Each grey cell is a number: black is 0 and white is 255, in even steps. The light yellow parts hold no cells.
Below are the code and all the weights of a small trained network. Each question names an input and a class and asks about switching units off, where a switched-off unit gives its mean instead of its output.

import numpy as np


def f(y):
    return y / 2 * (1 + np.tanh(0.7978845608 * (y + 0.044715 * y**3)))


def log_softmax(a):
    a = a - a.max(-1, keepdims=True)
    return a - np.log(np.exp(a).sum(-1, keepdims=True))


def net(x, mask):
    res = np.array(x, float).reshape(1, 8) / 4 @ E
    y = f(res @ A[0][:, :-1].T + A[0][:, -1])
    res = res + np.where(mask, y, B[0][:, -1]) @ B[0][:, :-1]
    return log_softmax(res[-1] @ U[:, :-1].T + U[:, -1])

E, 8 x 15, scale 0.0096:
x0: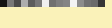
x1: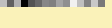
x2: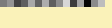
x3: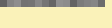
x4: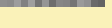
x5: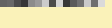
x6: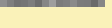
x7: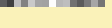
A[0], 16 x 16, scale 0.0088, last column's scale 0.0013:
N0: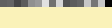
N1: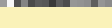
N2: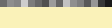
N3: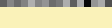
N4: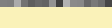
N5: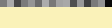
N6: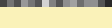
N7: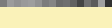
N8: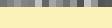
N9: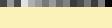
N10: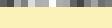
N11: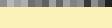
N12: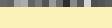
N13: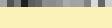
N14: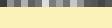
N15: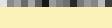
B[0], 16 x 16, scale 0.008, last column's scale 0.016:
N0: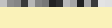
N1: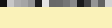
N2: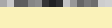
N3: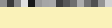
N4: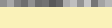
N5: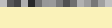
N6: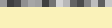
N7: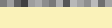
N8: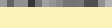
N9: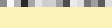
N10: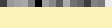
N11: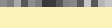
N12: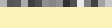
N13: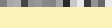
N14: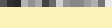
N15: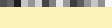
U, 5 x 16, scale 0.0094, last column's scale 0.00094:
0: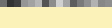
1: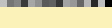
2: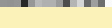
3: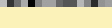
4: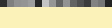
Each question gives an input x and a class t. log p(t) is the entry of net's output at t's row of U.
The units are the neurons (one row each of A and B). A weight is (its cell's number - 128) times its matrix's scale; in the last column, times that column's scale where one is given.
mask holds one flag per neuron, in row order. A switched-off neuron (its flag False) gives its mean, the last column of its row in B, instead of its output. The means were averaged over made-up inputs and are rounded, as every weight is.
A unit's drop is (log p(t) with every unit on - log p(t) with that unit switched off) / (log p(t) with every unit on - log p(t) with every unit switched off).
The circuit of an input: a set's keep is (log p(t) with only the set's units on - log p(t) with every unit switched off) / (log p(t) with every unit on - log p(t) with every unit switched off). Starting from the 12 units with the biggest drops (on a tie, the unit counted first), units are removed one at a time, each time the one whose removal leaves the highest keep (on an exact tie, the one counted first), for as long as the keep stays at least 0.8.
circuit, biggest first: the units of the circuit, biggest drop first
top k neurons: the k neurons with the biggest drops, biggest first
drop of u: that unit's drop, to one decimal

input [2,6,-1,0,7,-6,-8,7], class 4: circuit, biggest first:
[N10]
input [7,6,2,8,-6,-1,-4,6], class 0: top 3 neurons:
[N14 N9 N6]
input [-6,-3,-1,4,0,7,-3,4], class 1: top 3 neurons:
[N0 N14 N6]
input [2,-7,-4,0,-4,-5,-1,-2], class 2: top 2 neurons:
[N9 N0]
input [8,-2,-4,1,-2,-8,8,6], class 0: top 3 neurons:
[N14 N6 N0]
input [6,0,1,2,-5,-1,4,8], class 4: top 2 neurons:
[N10 N15]
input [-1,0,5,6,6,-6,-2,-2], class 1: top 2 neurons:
[N2 N11]
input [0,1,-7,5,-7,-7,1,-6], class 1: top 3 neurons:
[N2 N3 N4]
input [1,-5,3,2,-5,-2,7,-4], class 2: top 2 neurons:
[N9 N10]
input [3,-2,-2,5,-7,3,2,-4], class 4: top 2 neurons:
[N1 N15]
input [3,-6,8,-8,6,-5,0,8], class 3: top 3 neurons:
[N3 N5 N1]
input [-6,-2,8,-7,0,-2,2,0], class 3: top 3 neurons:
[N3 N5 N14]
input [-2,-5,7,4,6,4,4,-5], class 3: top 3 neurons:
[N5 N3 N13]
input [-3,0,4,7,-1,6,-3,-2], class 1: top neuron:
[N0]
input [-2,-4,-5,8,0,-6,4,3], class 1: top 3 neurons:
[N2 N3 N11]
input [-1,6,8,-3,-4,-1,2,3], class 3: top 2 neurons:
[N3 N9]
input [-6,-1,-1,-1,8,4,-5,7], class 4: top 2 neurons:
[N10 N14]
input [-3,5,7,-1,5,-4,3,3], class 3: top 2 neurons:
[N3 N9]
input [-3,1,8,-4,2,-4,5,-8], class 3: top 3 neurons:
[N3 N5 N10]
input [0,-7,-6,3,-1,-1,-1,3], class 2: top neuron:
[N9]
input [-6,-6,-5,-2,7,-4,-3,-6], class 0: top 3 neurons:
[N15 N13 N10]
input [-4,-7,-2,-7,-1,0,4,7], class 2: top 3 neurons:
[N9 N7 N1]
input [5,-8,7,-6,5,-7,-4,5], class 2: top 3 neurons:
[N9 N0 N7]
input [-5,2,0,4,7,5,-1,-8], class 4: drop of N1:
1.0
